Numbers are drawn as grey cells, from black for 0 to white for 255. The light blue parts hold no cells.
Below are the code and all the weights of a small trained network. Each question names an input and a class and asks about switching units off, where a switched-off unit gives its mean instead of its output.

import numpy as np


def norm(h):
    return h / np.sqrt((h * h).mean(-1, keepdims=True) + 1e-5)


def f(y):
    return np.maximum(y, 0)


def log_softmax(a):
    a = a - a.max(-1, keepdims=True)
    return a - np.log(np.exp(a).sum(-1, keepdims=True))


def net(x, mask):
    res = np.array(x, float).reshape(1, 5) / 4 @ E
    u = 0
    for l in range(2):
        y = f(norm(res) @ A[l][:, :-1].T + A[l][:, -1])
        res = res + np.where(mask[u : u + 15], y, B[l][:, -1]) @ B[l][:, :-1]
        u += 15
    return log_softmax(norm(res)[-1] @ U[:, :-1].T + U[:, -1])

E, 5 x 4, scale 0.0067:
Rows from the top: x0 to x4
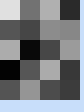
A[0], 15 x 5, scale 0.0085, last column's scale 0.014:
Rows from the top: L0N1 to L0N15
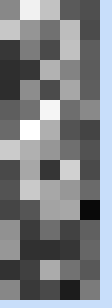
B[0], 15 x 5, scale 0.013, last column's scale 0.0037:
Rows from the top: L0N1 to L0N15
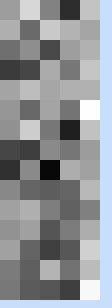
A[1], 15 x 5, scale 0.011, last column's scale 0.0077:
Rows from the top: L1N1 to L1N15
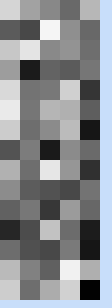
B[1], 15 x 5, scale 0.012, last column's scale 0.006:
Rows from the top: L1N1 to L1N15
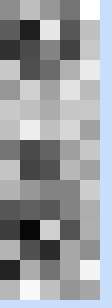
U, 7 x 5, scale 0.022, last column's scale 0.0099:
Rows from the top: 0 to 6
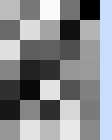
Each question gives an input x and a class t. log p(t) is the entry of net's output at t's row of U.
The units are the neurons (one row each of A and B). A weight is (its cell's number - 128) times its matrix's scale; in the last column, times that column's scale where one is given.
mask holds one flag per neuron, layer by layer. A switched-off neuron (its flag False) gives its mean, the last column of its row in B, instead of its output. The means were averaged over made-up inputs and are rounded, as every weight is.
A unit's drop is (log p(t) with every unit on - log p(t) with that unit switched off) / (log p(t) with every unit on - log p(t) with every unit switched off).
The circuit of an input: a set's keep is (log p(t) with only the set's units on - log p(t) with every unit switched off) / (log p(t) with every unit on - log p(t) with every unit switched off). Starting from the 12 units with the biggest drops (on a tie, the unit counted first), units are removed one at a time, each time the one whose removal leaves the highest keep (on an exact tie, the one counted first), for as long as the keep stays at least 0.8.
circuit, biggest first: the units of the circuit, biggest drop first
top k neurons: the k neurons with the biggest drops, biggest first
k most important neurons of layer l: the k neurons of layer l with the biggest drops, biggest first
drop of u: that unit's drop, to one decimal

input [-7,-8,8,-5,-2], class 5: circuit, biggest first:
[L1N14]
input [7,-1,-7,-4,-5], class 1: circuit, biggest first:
[L0N1 L1N3]
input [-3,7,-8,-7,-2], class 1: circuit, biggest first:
[L0N1 L1N3]
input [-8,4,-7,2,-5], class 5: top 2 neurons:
[L0N9 L0N3]
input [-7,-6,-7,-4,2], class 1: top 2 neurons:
[L0N7 L0N1]
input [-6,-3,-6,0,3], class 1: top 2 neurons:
[L0N7 L0N1]
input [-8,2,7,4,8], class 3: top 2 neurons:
[L1N14 L0N15]
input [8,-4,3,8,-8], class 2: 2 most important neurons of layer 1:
[L1N4 L1N14]
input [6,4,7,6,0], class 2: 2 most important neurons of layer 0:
[L0N13 L0N12]
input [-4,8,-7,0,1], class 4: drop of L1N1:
0.0
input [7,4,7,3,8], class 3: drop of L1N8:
0.1
